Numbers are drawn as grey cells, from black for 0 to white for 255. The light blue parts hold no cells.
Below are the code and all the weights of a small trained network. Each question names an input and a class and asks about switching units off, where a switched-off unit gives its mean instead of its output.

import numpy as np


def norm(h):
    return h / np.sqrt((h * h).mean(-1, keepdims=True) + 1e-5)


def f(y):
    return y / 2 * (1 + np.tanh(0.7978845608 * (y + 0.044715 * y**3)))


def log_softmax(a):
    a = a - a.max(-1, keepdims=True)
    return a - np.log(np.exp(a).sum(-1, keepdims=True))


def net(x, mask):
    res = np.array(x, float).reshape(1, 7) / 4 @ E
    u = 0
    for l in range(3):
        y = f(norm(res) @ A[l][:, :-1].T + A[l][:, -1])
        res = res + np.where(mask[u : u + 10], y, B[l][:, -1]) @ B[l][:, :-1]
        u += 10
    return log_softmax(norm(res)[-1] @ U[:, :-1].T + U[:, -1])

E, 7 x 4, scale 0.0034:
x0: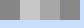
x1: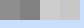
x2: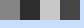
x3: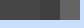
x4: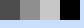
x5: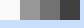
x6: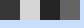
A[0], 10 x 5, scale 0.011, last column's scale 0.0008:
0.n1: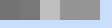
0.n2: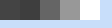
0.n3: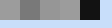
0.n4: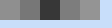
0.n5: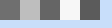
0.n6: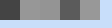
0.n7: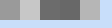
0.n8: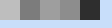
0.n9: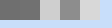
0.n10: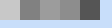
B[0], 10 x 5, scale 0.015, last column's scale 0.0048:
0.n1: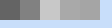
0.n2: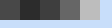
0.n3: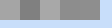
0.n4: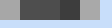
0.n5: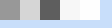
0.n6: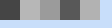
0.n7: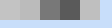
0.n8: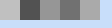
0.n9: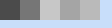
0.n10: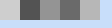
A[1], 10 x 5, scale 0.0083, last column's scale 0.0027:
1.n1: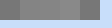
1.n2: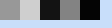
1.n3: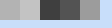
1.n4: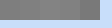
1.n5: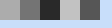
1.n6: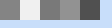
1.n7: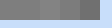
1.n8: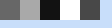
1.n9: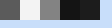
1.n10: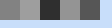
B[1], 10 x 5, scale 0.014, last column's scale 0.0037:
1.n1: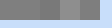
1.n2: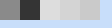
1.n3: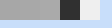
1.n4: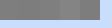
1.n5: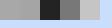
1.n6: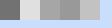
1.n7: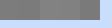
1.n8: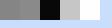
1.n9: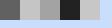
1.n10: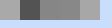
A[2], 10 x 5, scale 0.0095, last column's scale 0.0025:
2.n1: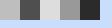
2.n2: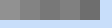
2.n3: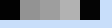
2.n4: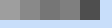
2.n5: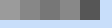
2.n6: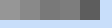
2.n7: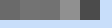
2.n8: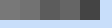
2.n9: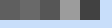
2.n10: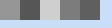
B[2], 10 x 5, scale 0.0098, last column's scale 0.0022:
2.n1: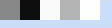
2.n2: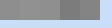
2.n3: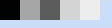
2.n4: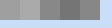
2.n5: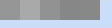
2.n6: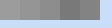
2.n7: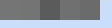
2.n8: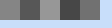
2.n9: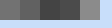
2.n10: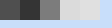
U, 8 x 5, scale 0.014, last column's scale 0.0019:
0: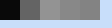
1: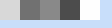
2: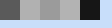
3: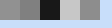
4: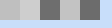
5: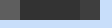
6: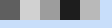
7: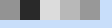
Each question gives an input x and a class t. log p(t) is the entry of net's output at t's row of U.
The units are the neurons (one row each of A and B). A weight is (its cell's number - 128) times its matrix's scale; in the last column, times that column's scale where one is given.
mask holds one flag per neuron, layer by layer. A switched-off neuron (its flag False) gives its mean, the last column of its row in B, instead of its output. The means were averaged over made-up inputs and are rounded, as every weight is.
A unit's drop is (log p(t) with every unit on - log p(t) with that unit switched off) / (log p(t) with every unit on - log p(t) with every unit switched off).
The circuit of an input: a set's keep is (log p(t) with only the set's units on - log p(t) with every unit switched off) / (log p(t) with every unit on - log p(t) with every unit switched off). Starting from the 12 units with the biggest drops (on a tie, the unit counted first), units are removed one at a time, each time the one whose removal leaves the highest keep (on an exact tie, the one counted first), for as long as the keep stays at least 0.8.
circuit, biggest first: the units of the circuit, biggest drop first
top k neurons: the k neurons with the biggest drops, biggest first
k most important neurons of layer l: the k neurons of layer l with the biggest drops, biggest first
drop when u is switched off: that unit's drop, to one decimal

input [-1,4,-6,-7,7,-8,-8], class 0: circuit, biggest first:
(2.n3; 0.n9)
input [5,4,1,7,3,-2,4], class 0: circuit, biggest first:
(0.n2)
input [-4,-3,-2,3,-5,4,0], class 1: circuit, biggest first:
(0.n4; 1.n3)
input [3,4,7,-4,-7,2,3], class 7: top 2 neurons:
(0.n10; 0.n8)
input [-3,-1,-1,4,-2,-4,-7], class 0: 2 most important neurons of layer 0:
(0.n5; 0.n7)
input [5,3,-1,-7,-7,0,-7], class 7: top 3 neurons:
(0.n10; 0.n8; 2.n1)
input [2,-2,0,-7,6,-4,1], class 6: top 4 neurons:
(0.n6; 1.n9; 0.n5; 1.n2)
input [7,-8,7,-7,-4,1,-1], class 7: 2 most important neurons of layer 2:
(2.n1; 2.n10)
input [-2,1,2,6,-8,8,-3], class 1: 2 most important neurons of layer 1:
(1.n2; 1.n8)
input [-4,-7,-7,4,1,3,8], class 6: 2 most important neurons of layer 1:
(1.n9; 1.n3)
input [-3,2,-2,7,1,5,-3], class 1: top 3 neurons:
(0.n9; 1.n8; 2.n3)
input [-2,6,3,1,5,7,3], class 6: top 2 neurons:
(1.n2; 1.n9)
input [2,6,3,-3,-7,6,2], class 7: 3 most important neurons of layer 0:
(0.n10; 0.n8; 0.n3)
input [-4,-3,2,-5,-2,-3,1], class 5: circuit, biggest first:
(0.n2)
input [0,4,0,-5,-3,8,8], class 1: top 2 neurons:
(0.n7; 1.n3)
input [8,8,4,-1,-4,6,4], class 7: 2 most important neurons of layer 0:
(0.n10; 0.n8)
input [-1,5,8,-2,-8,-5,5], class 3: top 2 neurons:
(0.n2; 1.n8)
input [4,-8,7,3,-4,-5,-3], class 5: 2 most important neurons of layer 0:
(0.n2; 0.n5)
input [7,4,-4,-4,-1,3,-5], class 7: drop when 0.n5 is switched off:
-0.1
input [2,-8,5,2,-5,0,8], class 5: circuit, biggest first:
(0.n5)
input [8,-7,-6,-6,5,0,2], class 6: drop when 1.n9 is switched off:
0.1
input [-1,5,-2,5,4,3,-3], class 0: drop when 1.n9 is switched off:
-0.1
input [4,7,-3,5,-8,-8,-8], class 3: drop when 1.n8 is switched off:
0.2
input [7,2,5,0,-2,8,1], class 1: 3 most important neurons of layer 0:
(0.n7; 0.n9; 0.n1)
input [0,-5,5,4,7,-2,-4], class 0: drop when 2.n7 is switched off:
0.0
